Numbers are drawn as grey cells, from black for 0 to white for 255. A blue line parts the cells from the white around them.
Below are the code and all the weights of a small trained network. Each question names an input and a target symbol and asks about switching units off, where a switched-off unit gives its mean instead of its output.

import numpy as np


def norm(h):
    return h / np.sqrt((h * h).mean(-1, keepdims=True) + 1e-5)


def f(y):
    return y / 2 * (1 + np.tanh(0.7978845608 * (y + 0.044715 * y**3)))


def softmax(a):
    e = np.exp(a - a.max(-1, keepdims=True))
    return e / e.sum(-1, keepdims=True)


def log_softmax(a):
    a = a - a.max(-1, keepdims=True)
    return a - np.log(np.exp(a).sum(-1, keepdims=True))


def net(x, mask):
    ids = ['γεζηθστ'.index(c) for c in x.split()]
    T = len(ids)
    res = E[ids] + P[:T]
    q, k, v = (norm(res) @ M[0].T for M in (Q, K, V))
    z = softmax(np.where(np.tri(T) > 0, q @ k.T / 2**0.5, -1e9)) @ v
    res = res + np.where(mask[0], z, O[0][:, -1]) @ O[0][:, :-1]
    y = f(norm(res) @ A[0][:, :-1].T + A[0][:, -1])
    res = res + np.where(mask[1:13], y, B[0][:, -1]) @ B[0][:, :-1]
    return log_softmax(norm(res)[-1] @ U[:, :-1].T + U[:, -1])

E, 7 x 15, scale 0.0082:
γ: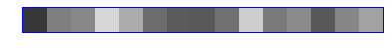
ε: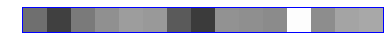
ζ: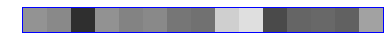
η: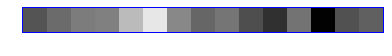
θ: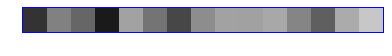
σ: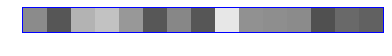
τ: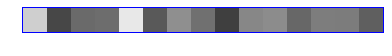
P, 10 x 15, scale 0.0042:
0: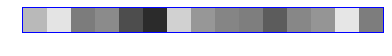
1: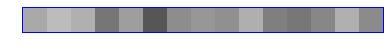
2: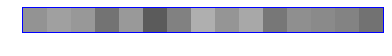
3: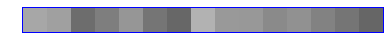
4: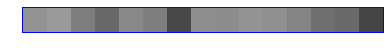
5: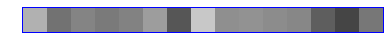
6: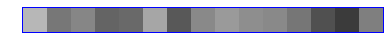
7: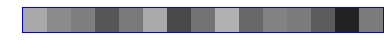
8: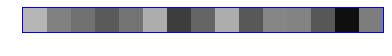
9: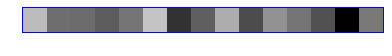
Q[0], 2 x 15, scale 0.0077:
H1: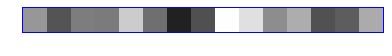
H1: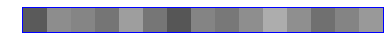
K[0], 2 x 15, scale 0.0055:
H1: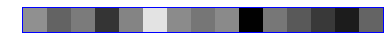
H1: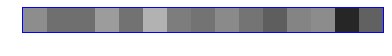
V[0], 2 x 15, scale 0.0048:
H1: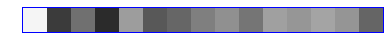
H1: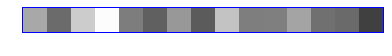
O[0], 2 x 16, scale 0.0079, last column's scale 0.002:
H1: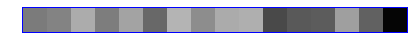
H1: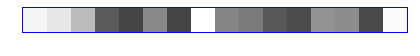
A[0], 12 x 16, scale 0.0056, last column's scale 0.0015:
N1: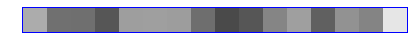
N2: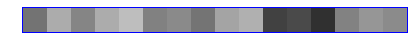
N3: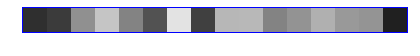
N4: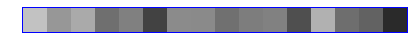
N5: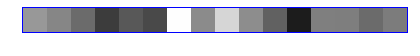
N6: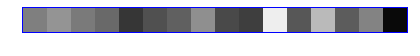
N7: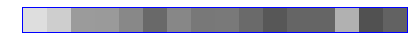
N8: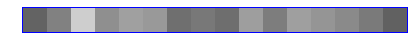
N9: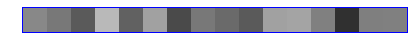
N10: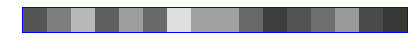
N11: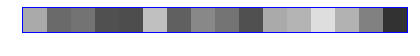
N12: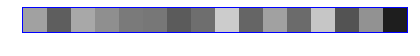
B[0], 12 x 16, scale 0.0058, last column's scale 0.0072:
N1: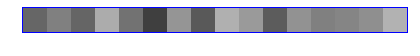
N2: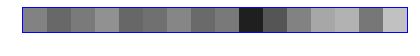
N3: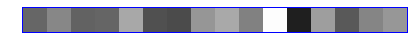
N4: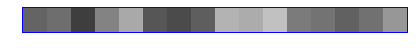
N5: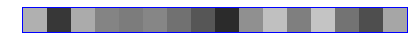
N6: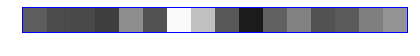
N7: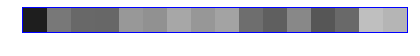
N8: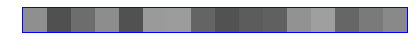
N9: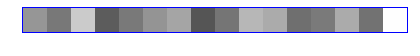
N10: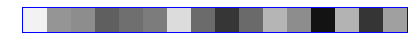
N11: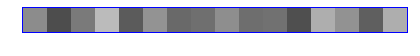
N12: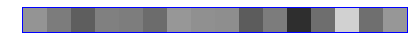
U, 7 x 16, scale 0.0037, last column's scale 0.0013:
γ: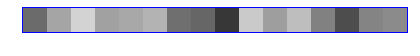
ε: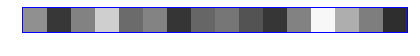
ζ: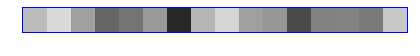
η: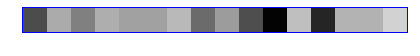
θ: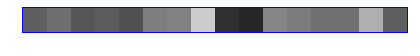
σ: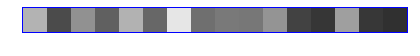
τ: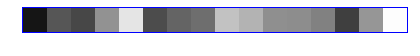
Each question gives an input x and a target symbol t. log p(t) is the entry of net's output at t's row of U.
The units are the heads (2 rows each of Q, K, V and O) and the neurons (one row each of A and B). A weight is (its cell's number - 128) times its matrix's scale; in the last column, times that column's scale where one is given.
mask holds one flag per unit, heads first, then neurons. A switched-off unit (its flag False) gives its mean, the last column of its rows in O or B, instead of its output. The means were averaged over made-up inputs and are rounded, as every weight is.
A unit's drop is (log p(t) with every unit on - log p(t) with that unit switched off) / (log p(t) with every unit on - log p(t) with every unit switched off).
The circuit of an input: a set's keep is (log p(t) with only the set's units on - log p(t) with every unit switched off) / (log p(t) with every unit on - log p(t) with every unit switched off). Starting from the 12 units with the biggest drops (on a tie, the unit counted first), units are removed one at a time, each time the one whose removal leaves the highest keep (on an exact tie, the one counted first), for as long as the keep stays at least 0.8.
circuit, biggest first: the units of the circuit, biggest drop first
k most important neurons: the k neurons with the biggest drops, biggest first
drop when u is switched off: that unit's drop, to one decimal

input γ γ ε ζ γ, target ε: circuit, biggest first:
[N2; N8]
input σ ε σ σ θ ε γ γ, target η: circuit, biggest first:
[N7; H1; N2]
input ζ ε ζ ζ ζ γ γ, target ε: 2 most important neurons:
[N2; N7]
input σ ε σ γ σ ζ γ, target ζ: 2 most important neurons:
[N6; N1]
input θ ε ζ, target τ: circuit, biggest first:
[H1]
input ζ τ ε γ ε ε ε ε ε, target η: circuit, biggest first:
[H1; N5; N9]
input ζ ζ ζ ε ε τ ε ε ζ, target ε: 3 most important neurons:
[N2; N5; N9]
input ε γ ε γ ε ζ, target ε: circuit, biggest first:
[N2; H1; N5; N10]
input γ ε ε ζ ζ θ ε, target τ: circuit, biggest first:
[H1; N3]
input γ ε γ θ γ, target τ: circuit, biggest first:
[H1; N3]
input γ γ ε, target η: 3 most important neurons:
[N7; N9; N5]
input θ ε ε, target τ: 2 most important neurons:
[N3; N9]
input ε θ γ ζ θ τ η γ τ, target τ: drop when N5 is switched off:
0.1
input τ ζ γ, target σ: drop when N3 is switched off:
0.4
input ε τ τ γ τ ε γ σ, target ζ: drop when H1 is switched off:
0.6
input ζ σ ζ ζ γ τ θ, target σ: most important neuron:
[N10]
